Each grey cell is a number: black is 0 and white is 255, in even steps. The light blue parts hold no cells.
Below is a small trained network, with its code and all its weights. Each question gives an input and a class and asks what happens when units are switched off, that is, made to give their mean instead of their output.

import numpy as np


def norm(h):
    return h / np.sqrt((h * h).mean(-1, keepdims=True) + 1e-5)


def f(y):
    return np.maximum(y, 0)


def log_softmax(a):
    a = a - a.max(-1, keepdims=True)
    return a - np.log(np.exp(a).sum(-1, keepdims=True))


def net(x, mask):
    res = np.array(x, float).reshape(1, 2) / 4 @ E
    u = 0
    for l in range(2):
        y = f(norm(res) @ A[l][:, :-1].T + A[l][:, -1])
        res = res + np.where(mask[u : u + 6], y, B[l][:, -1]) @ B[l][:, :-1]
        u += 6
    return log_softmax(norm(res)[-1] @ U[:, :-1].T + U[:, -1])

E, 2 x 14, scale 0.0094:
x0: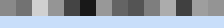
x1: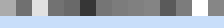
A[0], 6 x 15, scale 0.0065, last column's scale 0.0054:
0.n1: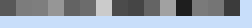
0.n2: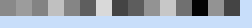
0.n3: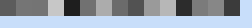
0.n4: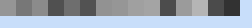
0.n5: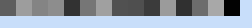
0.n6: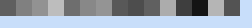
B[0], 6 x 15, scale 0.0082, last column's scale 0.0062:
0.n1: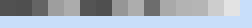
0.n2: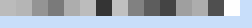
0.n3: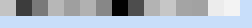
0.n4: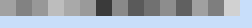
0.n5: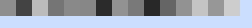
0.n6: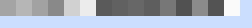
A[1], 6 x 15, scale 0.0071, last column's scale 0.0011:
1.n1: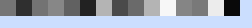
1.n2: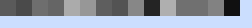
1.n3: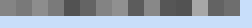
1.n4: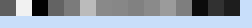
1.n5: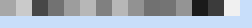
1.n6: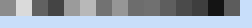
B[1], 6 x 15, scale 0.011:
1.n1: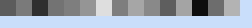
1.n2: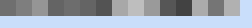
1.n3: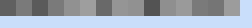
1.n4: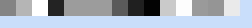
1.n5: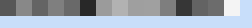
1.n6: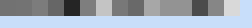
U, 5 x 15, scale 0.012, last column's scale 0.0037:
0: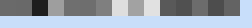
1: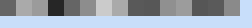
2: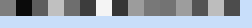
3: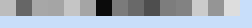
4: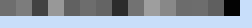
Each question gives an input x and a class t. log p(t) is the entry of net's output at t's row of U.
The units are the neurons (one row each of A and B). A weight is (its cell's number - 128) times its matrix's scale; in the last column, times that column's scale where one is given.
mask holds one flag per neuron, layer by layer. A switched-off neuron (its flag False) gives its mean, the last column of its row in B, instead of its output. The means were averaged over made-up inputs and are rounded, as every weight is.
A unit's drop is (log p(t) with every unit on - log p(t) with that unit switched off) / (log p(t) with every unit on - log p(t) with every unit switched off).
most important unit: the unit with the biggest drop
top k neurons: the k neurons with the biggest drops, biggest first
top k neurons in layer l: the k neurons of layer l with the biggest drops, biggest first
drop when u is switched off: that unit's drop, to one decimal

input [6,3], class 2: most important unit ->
1.n1
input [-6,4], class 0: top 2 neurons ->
[1.n4, 0.n3]
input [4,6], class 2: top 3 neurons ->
[0.n2, 0.n6, 1.n1]
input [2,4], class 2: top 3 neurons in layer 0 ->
[0.n2, 0.n6, 0.n5]
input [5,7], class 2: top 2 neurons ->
[0.n2, 1.n1]
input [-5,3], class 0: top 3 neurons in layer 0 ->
[0.n3, 0.n1, 0.n5]
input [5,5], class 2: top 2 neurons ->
[1.n1, 0.n2]
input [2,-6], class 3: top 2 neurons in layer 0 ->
[0.n3, 0.n1]
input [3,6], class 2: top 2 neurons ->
[0.n2, 0.n6]
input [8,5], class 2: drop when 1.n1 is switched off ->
0.4
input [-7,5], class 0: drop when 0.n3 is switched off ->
1.0
